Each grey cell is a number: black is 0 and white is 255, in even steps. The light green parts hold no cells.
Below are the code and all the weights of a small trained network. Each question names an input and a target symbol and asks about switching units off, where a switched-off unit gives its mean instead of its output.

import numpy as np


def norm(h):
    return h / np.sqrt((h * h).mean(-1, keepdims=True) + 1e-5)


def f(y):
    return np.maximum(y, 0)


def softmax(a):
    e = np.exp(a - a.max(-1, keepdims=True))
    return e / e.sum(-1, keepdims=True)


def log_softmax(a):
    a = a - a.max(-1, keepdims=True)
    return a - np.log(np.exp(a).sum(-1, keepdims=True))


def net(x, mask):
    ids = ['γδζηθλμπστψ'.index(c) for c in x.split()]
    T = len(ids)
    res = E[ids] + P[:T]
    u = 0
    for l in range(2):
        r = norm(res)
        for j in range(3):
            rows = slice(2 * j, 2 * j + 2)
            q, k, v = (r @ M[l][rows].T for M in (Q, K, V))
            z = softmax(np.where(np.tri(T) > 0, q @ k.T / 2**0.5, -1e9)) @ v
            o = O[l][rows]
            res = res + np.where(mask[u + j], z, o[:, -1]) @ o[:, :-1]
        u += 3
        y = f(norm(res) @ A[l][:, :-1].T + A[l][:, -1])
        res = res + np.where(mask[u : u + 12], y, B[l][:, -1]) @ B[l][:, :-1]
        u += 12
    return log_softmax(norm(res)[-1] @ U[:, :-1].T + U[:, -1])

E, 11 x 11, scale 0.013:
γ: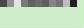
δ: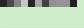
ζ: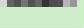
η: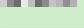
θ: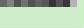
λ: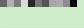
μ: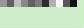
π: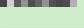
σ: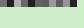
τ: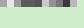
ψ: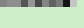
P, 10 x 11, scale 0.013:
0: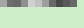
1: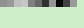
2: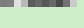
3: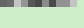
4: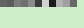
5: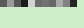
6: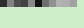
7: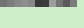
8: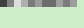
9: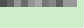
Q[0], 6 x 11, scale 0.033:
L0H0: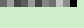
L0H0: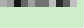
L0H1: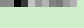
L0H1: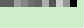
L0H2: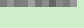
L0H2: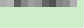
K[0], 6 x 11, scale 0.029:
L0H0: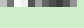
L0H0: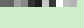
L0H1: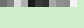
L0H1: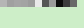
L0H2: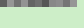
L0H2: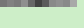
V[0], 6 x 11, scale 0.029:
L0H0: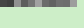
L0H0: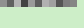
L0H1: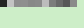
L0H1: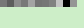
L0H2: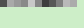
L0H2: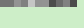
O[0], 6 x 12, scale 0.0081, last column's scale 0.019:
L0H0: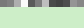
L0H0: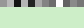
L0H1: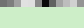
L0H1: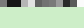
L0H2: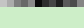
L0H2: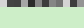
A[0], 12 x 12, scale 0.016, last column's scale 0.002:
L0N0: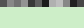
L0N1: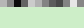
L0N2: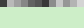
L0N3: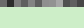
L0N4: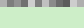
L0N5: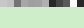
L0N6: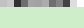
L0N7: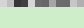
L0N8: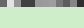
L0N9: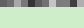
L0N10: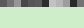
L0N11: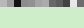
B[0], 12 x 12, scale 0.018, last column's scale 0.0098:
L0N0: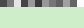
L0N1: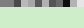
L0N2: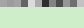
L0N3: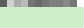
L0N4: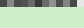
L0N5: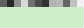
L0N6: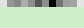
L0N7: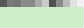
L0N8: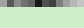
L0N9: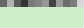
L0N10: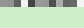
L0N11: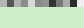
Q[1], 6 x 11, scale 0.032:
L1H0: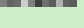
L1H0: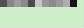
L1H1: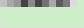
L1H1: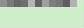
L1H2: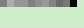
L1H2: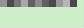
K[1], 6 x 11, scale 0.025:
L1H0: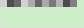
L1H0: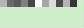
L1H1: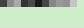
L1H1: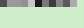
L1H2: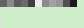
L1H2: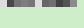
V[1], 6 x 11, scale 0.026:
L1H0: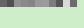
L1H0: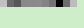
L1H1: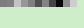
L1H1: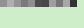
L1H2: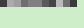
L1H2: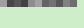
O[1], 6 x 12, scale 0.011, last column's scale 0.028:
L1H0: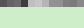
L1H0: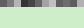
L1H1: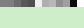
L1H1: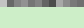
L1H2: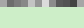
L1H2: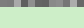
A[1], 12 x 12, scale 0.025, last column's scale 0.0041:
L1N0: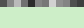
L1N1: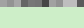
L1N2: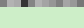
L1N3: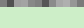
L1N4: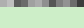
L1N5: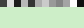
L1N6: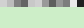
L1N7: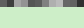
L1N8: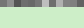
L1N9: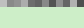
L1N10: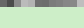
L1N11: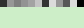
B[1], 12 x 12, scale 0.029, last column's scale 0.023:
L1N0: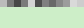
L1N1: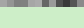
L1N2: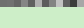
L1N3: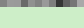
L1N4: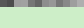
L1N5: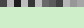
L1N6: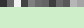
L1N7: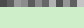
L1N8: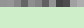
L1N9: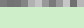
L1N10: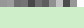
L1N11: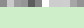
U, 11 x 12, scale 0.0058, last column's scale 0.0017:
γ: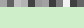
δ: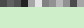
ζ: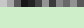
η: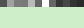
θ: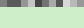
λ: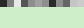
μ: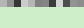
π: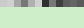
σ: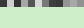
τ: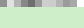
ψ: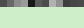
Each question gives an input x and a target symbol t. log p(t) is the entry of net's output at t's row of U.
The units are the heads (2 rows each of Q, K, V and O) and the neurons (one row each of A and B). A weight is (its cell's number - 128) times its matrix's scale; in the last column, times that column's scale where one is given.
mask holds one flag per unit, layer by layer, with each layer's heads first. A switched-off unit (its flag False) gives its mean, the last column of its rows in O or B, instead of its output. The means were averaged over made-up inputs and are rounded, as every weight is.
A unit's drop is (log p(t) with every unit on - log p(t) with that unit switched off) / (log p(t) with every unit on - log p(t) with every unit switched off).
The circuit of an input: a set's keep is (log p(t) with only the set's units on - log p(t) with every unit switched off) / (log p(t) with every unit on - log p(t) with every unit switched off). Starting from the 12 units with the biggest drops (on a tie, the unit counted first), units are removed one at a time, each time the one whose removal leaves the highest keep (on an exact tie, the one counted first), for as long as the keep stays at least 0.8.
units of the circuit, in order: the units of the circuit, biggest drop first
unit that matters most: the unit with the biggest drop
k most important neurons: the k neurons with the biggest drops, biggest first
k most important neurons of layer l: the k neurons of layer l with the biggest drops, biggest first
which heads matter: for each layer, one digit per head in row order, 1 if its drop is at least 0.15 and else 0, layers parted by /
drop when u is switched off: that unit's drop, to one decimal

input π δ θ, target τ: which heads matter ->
010 / 000
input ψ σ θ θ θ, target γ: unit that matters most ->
L0H0
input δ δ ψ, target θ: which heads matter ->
100 / 000
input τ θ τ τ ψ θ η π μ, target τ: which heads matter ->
010 / 000
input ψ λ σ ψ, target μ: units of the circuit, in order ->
(L0H1 L0H0)
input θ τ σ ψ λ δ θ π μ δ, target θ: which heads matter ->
001 / 000
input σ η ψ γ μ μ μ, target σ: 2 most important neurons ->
(L0N10 L1N5)
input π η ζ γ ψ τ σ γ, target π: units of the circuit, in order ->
(L0H1 L0N2 L1N1)
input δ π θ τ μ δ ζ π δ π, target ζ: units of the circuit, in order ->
(L0H1 L0N8)
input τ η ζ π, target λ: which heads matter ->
100 / 000
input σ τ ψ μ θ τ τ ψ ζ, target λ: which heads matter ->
100 / 000
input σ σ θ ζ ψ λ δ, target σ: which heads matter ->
011 / 000
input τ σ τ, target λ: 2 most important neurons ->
(L1N6 L0N2)
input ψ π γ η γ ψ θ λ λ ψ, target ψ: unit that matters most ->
L0N5
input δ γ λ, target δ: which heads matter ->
100 / 100
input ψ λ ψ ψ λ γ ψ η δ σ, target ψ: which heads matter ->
011 / 000
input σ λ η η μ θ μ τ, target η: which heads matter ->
010 / 000
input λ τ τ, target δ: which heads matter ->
100 / 000
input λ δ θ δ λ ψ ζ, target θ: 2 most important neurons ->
(L1N0 L0N5)
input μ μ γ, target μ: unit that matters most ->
L1H1
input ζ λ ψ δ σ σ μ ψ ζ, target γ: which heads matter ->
110 / 000
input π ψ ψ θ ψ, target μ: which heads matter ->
110 / 000
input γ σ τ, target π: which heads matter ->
010 / 000
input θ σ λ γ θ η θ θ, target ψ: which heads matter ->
100 / 000
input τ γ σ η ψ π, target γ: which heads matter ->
110 / 000
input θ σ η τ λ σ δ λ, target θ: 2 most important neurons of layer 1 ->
(L1N0 L1N7)
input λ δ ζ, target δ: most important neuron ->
(L1N2)
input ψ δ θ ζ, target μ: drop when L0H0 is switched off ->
0.2
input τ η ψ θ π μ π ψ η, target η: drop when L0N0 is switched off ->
0.0
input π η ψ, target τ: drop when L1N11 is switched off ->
0.7
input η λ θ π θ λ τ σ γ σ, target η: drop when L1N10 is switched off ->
0.1
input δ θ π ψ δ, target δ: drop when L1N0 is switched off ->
0.1
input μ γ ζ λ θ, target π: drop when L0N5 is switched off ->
0.1
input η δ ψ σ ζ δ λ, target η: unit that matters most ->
L1H2
